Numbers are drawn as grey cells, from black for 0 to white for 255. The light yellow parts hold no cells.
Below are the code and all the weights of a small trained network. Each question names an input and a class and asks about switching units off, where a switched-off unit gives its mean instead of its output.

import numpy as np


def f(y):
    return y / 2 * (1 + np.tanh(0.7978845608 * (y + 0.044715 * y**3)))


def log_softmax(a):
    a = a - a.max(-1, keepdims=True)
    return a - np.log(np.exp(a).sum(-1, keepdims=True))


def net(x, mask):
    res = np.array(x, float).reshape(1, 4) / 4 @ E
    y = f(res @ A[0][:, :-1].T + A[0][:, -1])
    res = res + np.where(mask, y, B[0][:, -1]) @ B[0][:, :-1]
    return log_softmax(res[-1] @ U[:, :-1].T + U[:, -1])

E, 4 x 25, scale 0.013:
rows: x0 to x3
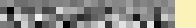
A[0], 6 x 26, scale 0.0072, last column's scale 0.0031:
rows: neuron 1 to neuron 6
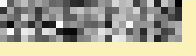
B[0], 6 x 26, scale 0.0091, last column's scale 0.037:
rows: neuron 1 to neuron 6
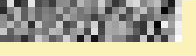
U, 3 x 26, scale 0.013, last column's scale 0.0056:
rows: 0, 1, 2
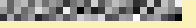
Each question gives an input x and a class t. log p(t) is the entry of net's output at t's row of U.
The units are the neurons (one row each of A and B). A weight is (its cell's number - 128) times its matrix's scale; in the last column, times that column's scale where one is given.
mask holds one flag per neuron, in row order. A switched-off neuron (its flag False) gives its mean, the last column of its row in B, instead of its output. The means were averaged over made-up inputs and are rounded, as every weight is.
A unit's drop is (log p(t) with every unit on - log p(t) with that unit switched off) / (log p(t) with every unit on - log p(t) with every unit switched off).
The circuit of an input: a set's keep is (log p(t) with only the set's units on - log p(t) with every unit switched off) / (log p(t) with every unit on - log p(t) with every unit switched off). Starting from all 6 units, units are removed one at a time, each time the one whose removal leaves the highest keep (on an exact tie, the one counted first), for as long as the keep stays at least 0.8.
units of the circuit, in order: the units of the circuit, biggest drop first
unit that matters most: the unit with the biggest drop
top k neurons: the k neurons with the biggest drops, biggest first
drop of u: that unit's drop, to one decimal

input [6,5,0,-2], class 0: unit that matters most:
neuron 6
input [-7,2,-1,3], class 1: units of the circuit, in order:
(neuron 5; neuron 1)
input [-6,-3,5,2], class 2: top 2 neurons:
(neuron 1; neuron 4)
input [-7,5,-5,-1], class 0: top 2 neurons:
(neuron 1; neuron 4)
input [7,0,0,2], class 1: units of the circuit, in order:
(neuron 4; neuron 1)
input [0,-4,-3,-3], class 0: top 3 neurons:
(neuron 6; neuron 1; neuron 2)
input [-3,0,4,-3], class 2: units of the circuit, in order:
(neuron 6; neuron 4)
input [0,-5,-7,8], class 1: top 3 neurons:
(neuron 6; neuron 1; neuron 3)
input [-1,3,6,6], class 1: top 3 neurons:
(neuron 6; neuron 2; neuron 3)
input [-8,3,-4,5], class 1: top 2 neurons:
(neuron 6; neuron 1)
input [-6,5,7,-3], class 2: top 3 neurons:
(neuron 1; neuron 5; neuron 6)
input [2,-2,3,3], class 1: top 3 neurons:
(neuron 4; neuron 6; neuron 2)
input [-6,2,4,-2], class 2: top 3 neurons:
(neuron 6; neuron 5; neuron 4)
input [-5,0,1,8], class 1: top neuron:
(neuron 6)
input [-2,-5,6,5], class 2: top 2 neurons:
(neuron 1; neuron 4)
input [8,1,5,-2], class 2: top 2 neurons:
(neuron 6; neuron 1)
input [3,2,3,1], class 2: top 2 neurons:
(neuron 5; neuron 1)
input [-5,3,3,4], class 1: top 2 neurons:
(neuron 6; neuron 5)
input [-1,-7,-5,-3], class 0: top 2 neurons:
(neuron 5; neuron 1)
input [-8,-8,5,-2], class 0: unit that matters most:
neuron 5
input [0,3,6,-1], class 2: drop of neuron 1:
0.8
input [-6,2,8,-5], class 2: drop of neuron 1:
0.5
